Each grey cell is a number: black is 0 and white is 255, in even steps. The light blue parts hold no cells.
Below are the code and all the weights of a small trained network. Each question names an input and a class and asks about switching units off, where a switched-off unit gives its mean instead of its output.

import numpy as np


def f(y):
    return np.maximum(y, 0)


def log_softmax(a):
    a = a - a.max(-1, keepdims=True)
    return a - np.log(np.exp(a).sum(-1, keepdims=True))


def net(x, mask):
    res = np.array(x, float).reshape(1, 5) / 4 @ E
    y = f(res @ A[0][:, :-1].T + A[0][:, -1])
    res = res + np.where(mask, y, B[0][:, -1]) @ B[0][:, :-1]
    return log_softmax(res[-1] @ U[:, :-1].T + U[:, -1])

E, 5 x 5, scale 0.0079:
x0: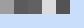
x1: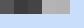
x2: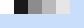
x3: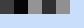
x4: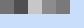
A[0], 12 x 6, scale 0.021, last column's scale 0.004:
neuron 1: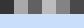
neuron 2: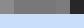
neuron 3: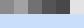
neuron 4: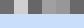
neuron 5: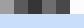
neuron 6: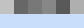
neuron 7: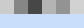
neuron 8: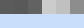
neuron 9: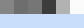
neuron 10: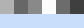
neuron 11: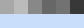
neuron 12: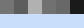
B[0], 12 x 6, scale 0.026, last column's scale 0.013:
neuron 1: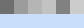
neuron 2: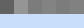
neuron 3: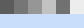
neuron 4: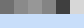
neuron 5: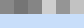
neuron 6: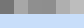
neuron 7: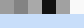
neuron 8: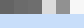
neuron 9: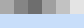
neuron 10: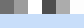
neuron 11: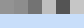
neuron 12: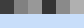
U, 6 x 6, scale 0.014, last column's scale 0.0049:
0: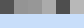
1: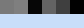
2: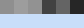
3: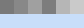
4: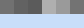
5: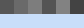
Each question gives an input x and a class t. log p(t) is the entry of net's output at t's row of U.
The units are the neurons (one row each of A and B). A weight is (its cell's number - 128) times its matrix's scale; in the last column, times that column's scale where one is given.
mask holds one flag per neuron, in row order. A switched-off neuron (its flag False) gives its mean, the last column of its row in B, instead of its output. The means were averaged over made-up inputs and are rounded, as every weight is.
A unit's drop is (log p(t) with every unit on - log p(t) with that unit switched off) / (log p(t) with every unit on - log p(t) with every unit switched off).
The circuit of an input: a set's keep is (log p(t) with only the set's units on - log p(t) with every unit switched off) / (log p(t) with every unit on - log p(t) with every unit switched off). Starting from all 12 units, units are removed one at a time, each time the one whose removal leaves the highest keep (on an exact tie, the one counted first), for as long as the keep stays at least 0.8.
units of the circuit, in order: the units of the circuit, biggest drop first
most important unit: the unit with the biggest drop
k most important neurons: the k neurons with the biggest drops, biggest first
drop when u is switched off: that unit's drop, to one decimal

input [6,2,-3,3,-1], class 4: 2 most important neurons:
neuron 4; neuron 10
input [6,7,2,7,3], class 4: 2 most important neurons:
neuron 8; neuron 7
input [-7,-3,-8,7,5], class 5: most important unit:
neuron 12
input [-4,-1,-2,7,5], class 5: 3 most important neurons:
neuron 12; neuron 10; neuron 1
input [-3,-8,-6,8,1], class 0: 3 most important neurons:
neuron 3; neuron 7; neuron 10
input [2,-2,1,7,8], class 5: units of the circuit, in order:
neuron 12; neuron 10; neuron 1
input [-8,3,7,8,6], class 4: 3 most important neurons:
neuron 10; neuron 7; neuron 8
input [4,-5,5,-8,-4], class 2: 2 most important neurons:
neuron 7; neuron 8
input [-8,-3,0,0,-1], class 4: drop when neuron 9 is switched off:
0.2
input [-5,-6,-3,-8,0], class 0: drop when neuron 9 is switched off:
0.0
